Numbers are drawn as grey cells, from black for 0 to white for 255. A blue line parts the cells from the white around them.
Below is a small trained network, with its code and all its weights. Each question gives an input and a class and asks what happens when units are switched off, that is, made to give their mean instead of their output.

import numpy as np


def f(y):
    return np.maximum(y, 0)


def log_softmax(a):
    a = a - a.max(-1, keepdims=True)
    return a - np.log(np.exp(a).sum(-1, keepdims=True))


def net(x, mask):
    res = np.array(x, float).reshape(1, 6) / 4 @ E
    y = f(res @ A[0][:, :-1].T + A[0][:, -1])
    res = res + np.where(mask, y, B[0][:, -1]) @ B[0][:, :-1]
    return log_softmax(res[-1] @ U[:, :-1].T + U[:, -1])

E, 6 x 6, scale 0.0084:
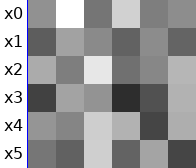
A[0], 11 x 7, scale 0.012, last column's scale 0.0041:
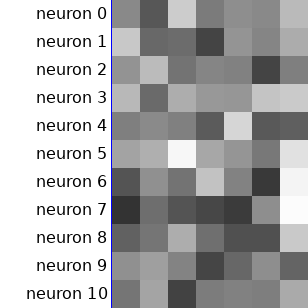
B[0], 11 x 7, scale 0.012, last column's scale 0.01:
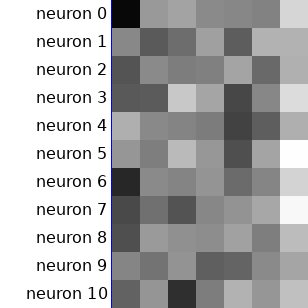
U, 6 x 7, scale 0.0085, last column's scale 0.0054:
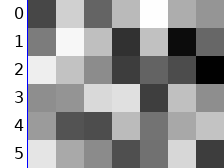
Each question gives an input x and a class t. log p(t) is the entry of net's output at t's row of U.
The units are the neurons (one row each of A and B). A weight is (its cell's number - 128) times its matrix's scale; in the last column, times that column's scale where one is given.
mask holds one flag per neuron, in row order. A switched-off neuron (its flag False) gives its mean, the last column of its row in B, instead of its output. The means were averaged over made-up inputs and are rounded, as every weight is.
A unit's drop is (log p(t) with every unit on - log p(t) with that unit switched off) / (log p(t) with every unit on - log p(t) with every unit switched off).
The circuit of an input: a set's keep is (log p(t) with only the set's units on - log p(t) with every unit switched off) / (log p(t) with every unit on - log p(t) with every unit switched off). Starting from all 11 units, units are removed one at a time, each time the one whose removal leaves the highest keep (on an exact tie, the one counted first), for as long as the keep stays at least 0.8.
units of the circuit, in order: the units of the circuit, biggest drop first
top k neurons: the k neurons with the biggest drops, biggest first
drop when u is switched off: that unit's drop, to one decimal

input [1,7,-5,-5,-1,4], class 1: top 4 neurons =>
(neuron 7; neuron 4; neuron 1; neuron 0)
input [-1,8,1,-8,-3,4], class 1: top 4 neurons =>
(neuron 3; neuron 7; neuron 4; neuron 2)
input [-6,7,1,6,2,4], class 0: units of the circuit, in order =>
(neuron 7; neuron 8)
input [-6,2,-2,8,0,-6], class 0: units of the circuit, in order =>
(neuron 7)
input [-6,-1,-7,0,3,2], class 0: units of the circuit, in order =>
(neuron 5; neuron 3)
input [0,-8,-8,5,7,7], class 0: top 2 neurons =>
(neuron 3; neuron 5)
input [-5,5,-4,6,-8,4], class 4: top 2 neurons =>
(neuron 4; neuron 0)
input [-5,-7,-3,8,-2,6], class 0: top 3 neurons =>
(neuron 7; neuron 8; neuron 5)
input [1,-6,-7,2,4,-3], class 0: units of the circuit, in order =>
(neuron 5; neuron 3)
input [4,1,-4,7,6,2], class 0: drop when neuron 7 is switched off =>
0.3
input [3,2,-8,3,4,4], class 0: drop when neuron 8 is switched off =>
0.0
